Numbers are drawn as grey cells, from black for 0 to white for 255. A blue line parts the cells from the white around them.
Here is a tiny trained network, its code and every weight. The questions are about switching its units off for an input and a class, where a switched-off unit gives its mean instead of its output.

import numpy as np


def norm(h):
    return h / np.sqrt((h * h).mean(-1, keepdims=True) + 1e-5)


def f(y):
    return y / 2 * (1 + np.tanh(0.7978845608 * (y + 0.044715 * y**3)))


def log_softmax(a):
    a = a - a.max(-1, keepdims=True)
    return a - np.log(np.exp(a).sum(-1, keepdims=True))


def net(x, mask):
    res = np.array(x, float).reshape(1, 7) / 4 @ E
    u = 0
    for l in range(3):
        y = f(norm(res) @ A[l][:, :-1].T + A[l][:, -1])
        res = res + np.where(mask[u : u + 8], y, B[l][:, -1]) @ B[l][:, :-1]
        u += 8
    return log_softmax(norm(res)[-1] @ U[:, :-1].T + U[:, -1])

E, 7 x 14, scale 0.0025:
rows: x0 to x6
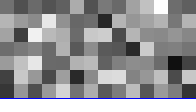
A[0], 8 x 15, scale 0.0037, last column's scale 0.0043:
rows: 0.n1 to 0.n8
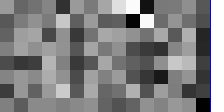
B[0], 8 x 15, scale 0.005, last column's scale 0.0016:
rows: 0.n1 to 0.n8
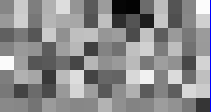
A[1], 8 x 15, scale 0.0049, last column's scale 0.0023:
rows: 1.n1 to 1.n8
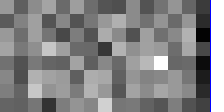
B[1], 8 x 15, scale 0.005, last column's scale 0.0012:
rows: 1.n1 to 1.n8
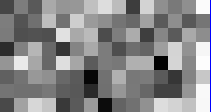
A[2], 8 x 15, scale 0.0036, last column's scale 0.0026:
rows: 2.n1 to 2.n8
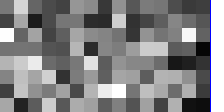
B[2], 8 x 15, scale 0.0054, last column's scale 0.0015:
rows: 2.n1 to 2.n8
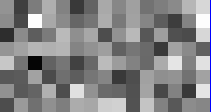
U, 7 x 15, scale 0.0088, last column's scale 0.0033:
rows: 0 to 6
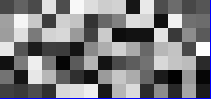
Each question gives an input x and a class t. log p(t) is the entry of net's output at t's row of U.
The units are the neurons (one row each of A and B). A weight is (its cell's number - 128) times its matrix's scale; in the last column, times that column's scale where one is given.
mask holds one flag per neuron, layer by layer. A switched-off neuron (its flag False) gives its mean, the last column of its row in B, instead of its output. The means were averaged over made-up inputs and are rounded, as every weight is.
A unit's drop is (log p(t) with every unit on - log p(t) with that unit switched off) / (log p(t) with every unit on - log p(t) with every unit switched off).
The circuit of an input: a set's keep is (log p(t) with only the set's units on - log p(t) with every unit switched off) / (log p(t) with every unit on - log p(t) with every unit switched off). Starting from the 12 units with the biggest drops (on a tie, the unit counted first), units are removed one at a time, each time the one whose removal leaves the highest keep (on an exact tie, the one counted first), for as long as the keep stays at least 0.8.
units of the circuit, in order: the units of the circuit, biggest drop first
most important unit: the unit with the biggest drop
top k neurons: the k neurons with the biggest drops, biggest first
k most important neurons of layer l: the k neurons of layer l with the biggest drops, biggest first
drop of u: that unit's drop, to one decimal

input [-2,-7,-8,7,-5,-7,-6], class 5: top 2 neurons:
[2.n2 0.n1]
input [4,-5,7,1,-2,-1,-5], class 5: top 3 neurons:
[1.n6 1.n7 1.n4]
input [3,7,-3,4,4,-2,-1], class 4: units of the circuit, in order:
[1.n4]
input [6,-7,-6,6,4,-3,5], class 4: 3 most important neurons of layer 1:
[1.n8 1.n7 1.n6]
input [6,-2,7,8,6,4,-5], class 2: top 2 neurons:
[0.n2 0.n6]
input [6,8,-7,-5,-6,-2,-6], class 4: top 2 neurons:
[1.n4 0.n6]
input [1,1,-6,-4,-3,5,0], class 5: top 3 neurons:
[2.n2 1.n1 0.n2]
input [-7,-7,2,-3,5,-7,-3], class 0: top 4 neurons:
[1.n1 2.n8 1.n5 1.n4]
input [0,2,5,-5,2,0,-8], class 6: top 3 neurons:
[1.n3 2.n3 0.n2]
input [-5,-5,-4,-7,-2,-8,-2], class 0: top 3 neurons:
[1.n1 2.n8 0.n2]
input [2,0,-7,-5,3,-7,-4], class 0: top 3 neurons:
[1.n1 2.n8 1.n7]
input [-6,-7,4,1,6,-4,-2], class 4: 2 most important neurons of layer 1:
[1.n8 1.n5]
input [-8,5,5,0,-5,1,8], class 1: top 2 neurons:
[0.n6 0.n4]
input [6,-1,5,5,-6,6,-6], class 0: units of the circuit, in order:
[2.n7]
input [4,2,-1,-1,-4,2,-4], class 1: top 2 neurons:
[1.n5 2.n5]
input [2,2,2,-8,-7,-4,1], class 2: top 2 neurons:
[0.n1 2.n5]
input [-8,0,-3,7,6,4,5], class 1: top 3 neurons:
[0.n6 0.n4 0.n1]
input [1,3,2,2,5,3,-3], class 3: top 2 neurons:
[2.n5 1.n1]
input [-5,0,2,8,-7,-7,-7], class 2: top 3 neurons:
[0.n2 2.n7 0.n3]
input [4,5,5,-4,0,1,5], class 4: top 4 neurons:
[1.n4 0.n6 0.n2 0.n4]
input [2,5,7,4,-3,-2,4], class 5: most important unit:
1.n6
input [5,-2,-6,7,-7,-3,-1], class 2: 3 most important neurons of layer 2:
[2.n2 2.n5 2.n4]
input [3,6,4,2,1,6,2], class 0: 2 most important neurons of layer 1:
[1.n8 1.n2]
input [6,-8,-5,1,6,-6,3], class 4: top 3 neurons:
[1.n8 0.n5 0.n6]
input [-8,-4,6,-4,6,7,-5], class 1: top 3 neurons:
[0.n6 1.n1 0.n4]
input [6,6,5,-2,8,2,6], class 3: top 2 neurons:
[2.n5 0.n6]
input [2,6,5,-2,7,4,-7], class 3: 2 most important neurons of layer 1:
[1.n8 1.n1]
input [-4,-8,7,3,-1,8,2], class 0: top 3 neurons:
[2.n7 0.n3 1.n4]
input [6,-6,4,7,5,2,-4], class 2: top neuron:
[0.n2]
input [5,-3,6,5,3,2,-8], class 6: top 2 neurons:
[1.n3 2.n3]
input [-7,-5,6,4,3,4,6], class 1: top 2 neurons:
[0.n6 0.n4]
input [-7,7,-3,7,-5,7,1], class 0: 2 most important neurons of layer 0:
[0.n1 0.n3]
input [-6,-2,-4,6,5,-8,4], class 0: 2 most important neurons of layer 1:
[1.n1 1.n5]
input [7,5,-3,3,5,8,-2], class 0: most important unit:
2.n7
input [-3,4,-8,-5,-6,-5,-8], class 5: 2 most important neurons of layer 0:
[0.n7 0.n2]
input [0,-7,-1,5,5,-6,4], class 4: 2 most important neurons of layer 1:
[1.n8 1.n2]
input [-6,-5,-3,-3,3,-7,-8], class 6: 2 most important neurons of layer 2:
[2.n3 2.n7]
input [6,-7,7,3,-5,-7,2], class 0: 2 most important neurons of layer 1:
[1.n1 1.n4]
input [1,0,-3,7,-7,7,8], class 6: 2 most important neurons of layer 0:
[0.n7 0.n1]
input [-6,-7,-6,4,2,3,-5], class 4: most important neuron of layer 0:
[0.n1]
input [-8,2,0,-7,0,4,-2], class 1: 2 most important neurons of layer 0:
[0.n6 0.n4]
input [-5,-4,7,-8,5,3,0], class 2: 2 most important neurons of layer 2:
[2.n2 2.n5]
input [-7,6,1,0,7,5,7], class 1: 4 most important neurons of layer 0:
[0.n6 0.n4 0.n5 0.n7]
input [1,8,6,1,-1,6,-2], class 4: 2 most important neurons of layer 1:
[1.n4 1.n1]
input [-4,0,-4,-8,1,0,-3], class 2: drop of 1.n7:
0.0
